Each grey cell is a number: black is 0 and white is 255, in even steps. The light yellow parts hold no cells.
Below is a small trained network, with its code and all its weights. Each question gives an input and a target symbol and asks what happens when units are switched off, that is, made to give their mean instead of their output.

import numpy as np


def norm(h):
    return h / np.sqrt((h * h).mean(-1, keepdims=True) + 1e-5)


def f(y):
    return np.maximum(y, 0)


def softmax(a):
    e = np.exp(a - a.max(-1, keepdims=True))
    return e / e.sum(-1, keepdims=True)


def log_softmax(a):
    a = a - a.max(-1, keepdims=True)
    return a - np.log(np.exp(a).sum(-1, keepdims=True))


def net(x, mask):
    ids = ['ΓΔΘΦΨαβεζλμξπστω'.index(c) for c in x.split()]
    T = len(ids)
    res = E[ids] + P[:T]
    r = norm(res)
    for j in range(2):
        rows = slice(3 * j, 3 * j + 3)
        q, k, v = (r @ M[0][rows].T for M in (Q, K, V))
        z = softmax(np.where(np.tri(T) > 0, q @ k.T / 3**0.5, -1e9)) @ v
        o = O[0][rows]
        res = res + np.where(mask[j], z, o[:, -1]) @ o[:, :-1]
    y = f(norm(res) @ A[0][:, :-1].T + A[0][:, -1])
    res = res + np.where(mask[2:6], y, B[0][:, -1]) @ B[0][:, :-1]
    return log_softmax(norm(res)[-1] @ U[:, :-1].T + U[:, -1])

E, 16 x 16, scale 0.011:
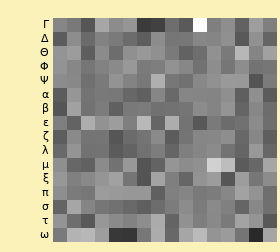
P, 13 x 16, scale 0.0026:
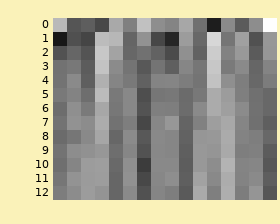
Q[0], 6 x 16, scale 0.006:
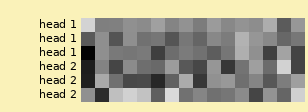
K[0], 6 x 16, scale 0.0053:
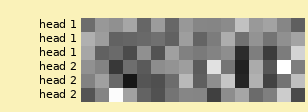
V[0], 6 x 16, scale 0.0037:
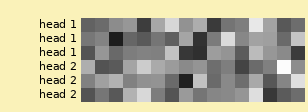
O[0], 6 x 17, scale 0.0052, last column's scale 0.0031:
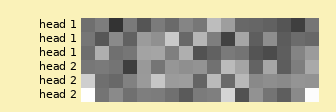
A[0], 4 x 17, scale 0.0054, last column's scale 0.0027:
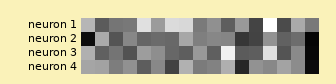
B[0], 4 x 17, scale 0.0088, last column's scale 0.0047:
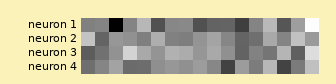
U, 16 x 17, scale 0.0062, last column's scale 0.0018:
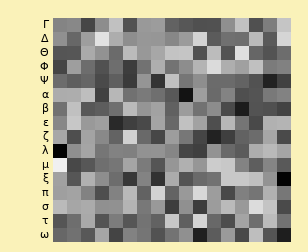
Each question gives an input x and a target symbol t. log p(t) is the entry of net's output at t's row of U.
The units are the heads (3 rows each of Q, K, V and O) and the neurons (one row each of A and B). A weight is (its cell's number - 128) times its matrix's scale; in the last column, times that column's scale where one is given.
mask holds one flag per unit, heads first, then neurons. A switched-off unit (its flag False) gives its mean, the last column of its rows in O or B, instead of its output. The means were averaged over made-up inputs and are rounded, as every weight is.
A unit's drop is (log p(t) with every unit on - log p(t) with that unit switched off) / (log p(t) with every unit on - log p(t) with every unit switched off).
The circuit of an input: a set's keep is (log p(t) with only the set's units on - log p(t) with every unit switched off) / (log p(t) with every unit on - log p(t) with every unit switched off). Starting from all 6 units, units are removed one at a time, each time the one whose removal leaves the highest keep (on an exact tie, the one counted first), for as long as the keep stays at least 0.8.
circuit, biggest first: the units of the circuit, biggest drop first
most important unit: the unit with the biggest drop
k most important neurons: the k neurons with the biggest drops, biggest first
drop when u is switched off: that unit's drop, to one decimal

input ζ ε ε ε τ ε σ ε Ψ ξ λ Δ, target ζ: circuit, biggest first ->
(neuron 2; head 2; head 1)
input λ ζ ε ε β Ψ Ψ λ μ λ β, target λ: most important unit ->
head 1
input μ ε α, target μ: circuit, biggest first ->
(head 2; head 1)
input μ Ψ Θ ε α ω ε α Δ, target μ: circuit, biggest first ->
(head 2; head 1)
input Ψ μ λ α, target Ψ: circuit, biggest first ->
(head 1; head 2)
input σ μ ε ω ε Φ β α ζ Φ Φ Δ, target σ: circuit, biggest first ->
(head 2; head 1)
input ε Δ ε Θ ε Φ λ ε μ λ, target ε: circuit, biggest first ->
(head 1; neuron 4)
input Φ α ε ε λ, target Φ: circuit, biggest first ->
(head 1; head 2; neuron 1)
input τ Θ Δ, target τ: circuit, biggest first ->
(head 2; neuron 2)
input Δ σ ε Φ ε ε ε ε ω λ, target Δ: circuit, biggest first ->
(head 2; neuron 3)
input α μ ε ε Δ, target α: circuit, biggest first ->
(head 1; head 2; neuron 1)
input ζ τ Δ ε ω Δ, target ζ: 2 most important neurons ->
(neuron 2; neuron 1)
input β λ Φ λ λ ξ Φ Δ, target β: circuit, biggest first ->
(head 1; neuron 1)
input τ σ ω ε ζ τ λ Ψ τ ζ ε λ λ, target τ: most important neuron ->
(neuron 2)
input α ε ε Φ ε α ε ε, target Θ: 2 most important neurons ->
(neuron 4; neuron 1)
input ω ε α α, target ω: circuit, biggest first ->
(head 2; head 1)
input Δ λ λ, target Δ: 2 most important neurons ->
(neuron 3; neuron 1)
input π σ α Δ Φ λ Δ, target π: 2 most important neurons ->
(neuron 2; neuron 1)
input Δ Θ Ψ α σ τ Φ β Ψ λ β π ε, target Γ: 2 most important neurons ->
(neuron 1; neuron 3)
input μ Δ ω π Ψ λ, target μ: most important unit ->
head 2
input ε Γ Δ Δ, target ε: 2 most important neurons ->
(neuron 4; neuron 1)
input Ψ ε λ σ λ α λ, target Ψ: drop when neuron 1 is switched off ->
0.1
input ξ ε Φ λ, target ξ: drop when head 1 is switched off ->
0.6
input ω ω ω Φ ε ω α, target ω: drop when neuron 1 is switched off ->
0.1
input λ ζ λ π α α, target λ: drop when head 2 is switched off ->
0.3
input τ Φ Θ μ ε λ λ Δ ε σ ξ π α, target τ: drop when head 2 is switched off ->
0.9
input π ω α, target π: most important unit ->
neuron 2
